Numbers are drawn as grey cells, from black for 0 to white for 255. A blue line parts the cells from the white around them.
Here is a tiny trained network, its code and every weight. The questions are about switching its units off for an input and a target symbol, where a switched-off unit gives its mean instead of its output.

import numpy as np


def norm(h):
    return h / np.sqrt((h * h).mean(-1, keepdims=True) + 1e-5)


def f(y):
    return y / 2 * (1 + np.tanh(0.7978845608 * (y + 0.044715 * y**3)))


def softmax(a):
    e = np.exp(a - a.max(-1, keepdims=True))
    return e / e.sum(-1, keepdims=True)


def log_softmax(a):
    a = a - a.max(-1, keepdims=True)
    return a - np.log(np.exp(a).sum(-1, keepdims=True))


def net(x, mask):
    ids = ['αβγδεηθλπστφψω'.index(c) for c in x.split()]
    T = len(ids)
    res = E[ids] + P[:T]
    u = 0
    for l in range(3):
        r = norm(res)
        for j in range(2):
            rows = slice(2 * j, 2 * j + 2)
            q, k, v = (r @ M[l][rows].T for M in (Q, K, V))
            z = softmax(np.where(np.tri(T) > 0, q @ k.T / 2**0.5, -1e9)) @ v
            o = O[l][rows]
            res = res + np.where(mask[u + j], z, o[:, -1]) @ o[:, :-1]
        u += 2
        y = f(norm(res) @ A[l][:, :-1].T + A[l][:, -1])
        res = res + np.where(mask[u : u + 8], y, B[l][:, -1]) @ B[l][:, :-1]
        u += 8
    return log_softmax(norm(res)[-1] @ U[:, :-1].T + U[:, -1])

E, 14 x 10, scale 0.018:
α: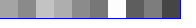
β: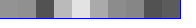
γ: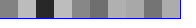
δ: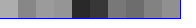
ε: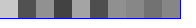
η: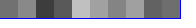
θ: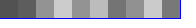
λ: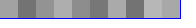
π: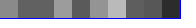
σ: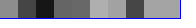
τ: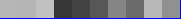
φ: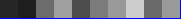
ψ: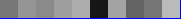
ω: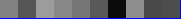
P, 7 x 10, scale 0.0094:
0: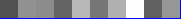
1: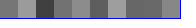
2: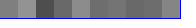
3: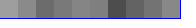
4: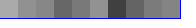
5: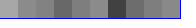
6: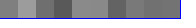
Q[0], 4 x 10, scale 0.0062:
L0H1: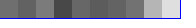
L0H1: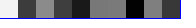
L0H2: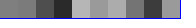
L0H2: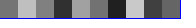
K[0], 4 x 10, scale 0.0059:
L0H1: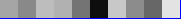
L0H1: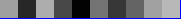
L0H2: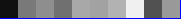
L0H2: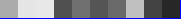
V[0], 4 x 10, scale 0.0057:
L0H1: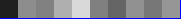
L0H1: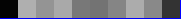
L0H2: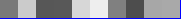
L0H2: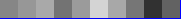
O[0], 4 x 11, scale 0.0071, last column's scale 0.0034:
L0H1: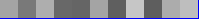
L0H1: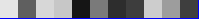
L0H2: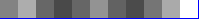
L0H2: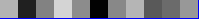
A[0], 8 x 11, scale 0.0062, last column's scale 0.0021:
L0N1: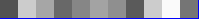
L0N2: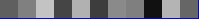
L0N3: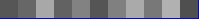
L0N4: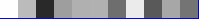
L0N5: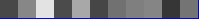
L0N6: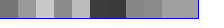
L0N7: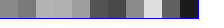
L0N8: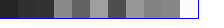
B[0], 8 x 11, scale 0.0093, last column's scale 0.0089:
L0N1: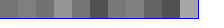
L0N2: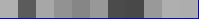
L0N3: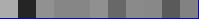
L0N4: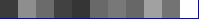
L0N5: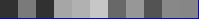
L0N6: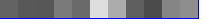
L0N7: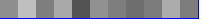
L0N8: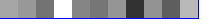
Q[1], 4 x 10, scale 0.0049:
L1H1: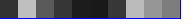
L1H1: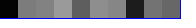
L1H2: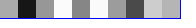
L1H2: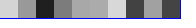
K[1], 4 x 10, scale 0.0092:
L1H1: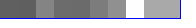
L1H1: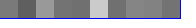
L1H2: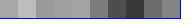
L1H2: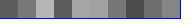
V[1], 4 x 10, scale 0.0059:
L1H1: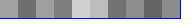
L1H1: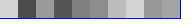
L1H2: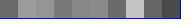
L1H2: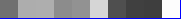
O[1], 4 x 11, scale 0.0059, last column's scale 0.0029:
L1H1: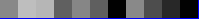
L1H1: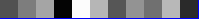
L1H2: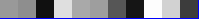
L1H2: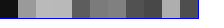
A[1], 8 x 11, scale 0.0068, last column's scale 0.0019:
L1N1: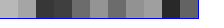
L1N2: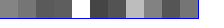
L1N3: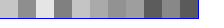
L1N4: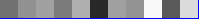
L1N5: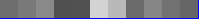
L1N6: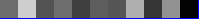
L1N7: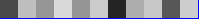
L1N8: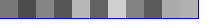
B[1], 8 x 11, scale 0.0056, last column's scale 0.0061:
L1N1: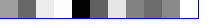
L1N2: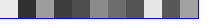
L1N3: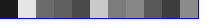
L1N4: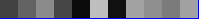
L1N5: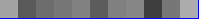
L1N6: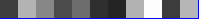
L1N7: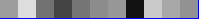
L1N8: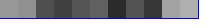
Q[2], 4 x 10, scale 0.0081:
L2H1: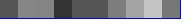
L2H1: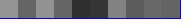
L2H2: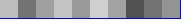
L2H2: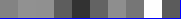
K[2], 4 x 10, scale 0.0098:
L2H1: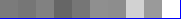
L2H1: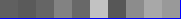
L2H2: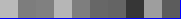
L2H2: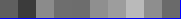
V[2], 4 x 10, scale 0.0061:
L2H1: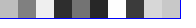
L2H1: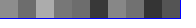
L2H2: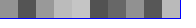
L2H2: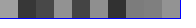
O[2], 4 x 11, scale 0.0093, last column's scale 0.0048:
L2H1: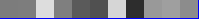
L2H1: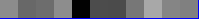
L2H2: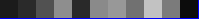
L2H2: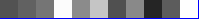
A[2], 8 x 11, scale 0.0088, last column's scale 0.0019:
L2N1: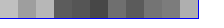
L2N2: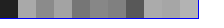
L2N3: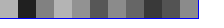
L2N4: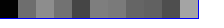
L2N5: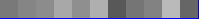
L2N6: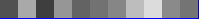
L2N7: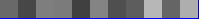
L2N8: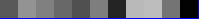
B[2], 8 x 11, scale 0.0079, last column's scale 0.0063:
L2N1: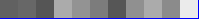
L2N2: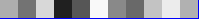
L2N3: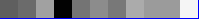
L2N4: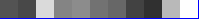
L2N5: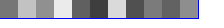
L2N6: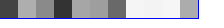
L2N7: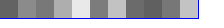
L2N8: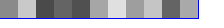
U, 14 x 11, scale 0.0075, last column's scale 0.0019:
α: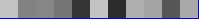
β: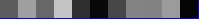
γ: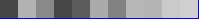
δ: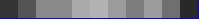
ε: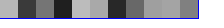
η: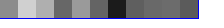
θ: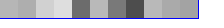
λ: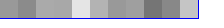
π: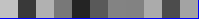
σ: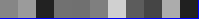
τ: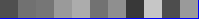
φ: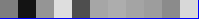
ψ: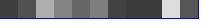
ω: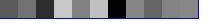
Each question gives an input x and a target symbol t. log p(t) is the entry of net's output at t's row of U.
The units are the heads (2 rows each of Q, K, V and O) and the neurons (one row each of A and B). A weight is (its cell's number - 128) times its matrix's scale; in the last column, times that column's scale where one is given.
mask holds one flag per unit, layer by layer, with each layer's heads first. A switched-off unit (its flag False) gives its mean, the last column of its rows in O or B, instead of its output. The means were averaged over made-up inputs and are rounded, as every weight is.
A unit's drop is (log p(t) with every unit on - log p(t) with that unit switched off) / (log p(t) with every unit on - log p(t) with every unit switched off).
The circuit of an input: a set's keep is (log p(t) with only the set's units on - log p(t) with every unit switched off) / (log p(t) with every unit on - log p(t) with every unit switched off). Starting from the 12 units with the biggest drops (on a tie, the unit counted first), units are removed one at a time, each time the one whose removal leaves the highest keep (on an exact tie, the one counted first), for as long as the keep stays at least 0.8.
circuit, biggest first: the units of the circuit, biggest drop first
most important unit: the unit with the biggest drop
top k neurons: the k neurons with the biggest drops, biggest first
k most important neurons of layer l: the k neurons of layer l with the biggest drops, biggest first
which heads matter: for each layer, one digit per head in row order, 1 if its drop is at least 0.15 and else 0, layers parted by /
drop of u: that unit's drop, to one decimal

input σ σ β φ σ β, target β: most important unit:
L0N8
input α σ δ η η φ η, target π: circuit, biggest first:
L0H2; L1N1; L1N2
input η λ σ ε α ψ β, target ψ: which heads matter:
11 / 00 / 00
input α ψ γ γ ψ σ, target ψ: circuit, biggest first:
L1H2; L2N4; L0N2
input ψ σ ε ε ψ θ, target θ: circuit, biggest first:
L0N4; L1N7
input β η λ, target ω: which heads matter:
11 / 01 / 11
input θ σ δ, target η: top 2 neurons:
L1N7; L0N4
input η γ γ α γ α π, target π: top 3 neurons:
L0N4; L2N3; L0N2
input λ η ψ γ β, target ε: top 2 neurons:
L0N4; L0N8
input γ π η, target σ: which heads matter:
00 / 10 / 11
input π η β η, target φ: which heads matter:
01 / 01 / 00
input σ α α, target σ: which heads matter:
11 / 00 / 01
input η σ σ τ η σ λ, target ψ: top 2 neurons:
L0N4; L1N4
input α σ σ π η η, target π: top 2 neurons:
L1N1; L1N2
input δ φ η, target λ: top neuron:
L0N8
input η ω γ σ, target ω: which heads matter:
00 / 00 / 10
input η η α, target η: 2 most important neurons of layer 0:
L0N4; L0N8
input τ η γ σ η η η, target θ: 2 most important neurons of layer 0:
L0N8; L0N1
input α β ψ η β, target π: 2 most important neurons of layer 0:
L0N4; L0N8
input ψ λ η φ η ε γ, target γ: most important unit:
L2N6
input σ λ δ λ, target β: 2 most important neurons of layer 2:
L2N1; L2N2
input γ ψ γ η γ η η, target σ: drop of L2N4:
0.2
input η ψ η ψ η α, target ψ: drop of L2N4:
0.2
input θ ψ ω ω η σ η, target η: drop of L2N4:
0.0
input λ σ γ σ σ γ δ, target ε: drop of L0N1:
0.1
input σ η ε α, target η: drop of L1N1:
0.3
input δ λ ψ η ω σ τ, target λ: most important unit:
L0H2
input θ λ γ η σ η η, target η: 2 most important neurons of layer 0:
L0N4; L0N1
